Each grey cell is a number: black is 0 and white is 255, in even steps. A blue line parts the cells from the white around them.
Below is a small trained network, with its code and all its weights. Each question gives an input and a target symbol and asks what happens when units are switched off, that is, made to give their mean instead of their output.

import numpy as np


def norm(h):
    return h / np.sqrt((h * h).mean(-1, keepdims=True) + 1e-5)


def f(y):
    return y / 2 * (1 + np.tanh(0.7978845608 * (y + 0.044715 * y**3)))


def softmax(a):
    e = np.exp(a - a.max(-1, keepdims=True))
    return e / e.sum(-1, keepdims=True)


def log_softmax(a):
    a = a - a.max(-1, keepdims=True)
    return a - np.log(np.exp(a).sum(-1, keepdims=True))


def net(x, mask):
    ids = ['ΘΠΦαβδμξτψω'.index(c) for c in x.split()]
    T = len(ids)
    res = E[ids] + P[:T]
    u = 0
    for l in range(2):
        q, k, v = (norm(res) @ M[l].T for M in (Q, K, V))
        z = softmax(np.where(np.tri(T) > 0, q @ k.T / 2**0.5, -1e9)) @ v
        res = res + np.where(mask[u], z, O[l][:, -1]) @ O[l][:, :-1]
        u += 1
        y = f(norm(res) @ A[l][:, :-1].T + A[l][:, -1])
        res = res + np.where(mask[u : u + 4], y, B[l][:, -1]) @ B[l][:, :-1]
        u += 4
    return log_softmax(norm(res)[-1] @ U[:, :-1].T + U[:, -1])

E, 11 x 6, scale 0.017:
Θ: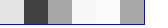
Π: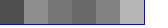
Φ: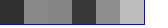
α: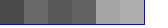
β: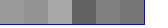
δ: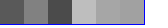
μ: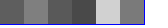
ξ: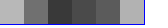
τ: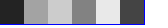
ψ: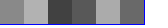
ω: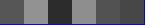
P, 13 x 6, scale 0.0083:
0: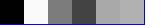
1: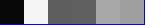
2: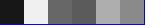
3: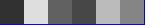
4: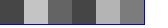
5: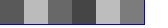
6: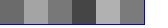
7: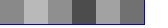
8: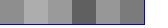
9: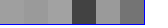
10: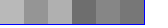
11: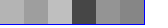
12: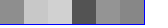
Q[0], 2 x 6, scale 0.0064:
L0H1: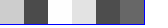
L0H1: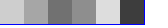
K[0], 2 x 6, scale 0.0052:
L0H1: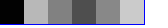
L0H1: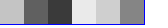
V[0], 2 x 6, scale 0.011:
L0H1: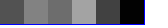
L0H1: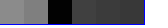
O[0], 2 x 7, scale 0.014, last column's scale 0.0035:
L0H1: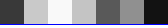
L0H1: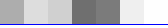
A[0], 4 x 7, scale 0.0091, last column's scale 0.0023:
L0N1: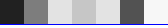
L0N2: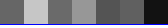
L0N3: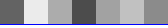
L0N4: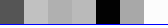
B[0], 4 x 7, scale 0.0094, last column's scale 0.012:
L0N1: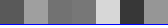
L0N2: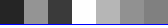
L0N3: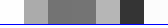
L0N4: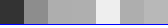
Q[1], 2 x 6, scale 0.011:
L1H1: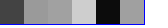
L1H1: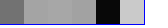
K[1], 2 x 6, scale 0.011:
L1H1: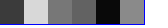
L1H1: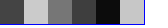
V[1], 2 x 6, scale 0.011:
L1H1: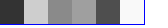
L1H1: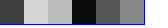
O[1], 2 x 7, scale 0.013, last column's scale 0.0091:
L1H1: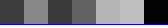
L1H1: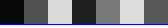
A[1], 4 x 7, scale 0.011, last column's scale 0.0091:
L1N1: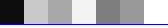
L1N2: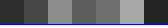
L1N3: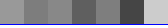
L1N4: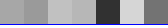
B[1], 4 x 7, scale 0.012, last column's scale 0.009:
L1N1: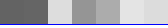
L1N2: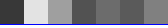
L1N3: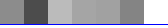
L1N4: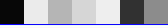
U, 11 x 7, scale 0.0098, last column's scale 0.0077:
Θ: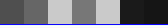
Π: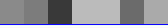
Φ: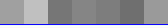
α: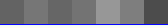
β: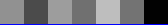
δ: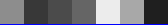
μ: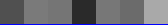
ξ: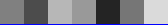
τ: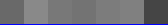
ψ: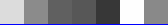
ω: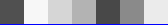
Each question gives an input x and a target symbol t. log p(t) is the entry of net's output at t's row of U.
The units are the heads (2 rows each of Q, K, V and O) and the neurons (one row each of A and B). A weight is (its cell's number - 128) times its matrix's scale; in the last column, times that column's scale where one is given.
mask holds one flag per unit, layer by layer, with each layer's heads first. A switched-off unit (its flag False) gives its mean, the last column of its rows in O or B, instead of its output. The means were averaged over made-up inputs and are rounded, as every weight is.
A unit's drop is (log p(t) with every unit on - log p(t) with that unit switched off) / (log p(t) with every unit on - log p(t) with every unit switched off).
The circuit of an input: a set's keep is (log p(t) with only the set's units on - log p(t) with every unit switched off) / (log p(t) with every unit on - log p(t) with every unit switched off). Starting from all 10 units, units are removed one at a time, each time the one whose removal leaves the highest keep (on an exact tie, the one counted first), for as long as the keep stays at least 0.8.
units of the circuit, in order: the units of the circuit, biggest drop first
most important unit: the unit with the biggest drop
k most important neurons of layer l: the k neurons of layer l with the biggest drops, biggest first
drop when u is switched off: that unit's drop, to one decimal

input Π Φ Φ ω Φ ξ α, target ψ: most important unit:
L0N3
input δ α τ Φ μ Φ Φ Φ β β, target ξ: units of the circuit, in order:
L0H1, L0N3, L1H1
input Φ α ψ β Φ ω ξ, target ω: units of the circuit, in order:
L0H1, L1N4
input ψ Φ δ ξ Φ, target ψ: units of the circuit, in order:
L0H1, L0N4
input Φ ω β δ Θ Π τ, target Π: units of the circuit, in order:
L1H1, L0H1
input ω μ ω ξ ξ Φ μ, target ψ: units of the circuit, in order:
L0H1, L0N4
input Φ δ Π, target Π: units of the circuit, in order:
L0H1, L1H1
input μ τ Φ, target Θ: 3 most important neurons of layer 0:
L0N4, L0N1, L0N3
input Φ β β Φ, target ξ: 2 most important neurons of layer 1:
L1N4, L1N3
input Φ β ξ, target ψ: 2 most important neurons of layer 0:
L0N3, L0N1
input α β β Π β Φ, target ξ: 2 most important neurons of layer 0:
L0N4, L0N3
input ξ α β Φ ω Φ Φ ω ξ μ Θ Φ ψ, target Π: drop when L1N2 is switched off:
0.0
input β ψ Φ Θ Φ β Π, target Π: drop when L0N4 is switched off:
-0.1
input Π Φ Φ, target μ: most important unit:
L0N3
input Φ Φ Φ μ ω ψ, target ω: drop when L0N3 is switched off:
-0.1
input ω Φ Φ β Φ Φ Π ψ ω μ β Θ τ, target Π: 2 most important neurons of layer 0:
L0N3, L0N1
